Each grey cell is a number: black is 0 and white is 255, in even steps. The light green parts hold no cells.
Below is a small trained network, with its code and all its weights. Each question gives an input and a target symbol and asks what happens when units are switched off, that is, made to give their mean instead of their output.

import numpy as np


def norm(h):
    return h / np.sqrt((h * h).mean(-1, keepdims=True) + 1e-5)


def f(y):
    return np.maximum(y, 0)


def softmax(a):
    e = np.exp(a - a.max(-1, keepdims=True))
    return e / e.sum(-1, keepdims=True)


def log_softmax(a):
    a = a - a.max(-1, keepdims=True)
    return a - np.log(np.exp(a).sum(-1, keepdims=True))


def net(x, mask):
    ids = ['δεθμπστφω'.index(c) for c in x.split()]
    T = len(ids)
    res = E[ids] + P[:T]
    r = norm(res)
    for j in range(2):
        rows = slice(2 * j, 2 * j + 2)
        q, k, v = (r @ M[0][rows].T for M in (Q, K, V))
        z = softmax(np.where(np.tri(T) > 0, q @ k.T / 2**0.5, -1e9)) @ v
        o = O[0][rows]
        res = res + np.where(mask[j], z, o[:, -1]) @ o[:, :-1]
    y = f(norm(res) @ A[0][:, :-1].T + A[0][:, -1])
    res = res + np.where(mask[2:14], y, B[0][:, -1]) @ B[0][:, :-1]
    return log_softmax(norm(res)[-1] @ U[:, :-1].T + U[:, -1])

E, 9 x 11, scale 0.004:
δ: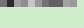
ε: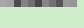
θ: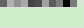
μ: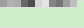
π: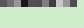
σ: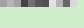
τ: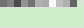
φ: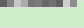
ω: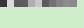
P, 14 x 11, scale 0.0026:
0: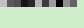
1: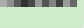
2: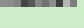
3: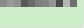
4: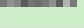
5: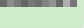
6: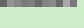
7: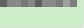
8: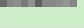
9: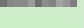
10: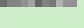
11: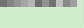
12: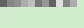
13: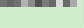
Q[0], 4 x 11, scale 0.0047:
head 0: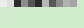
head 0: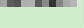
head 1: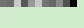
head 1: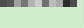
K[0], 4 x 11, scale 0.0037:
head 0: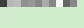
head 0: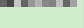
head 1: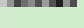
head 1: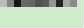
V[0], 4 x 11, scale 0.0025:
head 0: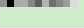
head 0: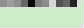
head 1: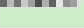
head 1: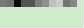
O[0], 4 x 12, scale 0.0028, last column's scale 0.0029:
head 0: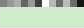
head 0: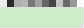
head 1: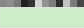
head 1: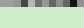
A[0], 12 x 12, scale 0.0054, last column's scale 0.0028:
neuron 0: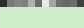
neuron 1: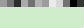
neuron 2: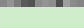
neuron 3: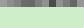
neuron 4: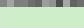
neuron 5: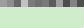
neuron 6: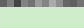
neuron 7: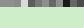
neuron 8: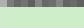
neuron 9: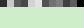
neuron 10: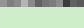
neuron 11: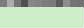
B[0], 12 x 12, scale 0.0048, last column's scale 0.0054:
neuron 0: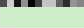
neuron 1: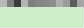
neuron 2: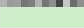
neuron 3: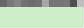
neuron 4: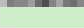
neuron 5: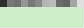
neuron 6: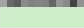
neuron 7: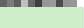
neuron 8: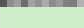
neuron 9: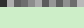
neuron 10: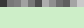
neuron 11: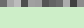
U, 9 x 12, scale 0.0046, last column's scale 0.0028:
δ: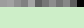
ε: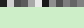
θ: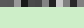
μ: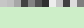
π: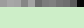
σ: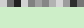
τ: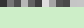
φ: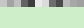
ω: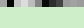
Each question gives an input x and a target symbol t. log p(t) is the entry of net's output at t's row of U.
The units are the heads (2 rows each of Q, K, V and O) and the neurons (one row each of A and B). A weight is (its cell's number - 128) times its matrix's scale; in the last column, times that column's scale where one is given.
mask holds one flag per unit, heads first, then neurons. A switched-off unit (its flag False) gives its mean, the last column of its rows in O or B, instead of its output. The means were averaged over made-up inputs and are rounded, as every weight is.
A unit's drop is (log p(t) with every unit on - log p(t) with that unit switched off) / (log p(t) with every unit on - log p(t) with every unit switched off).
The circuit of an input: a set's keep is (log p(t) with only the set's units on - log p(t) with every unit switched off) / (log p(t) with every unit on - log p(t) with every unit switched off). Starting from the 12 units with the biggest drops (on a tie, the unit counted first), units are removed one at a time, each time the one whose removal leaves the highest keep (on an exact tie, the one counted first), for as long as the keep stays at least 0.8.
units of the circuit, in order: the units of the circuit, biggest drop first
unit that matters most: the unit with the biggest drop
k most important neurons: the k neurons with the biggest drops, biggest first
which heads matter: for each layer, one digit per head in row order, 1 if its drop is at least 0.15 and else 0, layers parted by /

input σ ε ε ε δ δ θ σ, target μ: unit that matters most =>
neuron 7
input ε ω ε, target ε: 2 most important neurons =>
neuron 7; neuron 10
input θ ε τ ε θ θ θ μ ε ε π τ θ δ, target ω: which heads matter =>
01
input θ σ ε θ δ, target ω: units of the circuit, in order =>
neuron 5; neuron 7
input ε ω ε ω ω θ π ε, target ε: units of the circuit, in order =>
head 1; head 0; neuron 7; neuron 10
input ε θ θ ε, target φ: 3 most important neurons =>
neuron 7; neuron 10; neuron 2
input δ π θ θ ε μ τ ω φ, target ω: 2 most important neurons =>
neuron 5; neuron 7
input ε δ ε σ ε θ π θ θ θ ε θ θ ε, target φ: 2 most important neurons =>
neuron 2; neuron 7
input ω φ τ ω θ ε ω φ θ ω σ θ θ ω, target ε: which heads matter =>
00
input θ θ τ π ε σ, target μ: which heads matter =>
00
